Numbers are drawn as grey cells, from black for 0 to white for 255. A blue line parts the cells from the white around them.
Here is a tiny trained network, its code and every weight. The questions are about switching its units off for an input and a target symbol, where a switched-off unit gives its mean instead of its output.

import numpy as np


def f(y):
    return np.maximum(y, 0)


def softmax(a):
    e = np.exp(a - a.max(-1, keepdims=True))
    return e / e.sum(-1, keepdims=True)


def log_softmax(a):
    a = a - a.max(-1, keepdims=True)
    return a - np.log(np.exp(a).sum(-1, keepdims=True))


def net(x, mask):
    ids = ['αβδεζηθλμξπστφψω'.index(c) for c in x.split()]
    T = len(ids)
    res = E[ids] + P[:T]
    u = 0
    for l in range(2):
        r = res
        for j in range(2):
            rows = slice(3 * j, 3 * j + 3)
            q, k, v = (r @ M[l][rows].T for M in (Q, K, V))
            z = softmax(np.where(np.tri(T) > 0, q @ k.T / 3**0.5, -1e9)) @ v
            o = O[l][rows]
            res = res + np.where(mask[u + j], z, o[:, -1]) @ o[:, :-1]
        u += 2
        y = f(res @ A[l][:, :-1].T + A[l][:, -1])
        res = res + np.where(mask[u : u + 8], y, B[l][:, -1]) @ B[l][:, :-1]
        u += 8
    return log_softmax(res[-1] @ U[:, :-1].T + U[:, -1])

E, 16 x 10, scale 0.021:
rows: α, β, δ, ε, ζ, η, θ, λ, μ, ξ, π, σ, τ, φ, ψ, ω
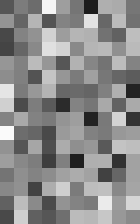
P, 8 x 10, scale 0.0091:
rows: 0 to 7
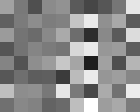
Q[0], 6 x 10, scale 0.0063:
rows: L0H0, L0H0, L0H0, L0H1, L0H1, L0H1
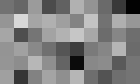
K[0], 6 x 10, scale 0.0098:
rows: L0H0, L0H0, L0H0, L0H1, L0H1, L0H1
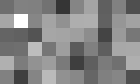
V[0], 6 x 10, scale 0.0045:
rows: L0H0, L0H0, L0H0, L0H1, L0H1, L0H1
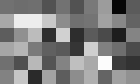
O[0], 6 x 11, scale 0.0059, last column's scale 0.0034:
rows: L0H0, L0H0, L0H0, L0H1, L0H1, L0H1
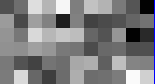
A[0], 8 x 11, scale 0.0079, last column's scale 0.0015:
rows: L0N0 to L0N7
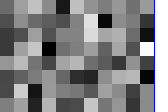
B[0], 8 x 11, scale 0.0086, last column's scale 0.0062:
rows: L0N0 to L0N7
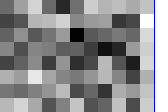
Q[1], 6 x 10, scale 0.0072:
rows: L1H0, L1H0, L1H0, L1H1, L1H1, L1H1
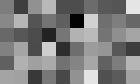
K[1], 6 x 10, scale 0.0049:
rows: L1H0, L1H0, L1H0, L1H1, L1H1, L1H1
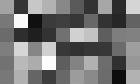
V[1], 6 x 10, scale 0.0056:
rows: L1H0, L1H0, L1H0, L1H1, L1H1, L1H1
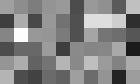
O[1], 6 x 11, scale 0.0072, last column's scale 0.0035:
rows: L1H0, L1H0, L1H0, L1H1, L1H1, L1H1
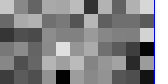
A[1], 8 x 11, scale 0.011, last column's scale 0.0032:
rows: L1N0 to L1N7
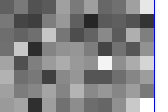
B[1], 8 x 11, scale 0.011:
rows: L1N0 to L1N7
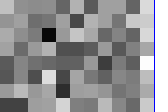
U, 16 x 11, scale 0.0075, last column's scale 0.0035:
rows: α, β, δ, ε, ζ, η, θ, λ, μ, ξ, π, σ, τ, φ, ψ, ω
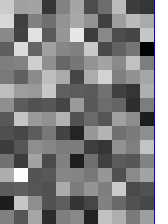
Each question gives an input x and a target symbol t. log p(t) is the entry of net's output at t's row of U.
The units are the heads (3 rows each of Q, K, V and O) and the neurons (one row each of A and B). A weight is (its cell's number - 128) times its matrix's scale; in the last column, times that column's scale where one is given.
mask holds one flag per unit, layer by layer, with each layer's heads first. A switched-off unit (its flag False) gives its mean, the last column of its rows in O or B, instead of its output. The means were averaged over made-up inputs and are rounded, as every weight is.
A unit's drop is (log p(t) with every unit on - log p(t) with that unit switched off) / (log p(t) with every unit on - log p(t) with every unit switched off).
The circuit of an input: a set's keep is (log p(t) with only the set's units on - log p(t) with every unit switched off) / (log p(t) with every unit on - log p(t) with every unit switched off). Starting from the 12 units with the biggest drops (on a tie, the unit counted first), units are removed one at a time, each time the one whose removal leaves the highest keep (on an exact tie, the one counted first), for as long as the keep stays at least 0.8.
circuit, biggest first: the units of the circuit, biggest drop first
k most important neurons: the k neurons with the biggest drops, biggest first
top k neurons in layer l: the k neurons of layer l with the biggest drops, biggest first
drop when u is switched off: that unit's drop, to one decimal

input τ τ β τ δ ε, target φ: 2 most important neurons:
L0N2; L1N2
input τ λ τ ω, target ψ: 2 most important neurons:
L0N2; L0N0
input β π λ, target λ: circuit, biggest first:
L1N4; L1H0; L1N5
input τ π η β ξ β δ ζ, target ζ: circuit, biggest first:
L0N0
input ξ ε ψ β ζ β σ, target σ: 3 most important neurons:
L1N4; L0N3; L1N0
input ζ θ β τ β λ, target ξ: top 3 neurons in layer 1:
L1N2; L1N0; L1N4
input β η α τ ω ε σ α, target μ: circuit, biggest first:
L1H1; L0N6
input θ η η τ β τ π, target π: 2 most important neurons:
L1N5; L1N2
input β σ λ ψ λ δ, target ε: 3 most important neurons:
L0N1; L1N4; L0N4
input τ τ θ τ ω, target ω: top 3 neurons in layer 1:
L1N4; L1N0; L1N5
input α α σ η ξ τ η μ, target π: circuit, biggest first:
L0N3; L1N5; L0N6
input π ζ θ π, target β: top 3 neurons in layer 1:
L1N1; L1N4; L1N2
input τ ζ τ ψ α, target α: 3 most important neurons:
L0N5; L1N2; L0N6
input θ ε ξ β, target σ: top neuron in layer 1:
L1N6
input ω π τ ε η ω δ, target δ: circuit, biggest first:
L1N1; L1N2
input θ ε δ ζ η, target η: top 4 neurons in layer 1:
L1N7; L1N1; L1N3; L1N4
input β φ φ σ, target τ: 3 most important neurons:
L0N2; L0N3; L1N1
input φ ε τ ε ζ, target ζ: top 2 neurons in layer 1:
L1N6; L1N2
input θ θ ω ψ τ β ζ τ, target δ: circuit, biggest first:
L0N1; L1N1
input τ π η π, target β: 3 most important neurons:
L0N3; L0N2; L1N1
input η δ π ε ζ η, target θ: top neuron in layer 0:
L0N7
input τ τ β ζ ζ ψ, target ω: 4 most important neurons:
L0N3; L1N7; L0N2; L1N0
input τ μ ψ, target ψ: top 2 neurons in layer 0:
L0N5; L0N3
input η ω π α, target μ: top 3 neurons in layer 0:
L0N5; L0N6; L0N3
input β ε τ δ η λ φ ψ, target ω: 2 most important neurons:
L0N3; L0N2
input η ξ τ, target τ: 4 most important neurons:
L0N4; L1N1; L1N7; L0N0
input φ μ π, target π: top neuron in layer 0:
L0N1
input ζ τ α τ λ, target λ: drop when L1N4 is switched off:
0.6
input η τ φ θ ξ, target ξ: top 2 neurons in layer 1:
L1N1; L1N2
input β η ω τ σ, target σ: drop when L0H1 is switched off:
0.1
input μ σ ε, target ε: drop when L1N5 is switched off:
-0.1
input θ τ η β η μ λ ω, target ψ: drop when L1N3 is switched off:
0.0
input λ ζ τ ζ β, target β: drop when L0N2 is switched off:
0.1
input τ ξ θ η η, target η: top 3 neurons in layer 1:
L1N7; L1N1; L1N3
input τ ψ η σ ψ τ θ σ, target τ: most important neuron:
L0N2
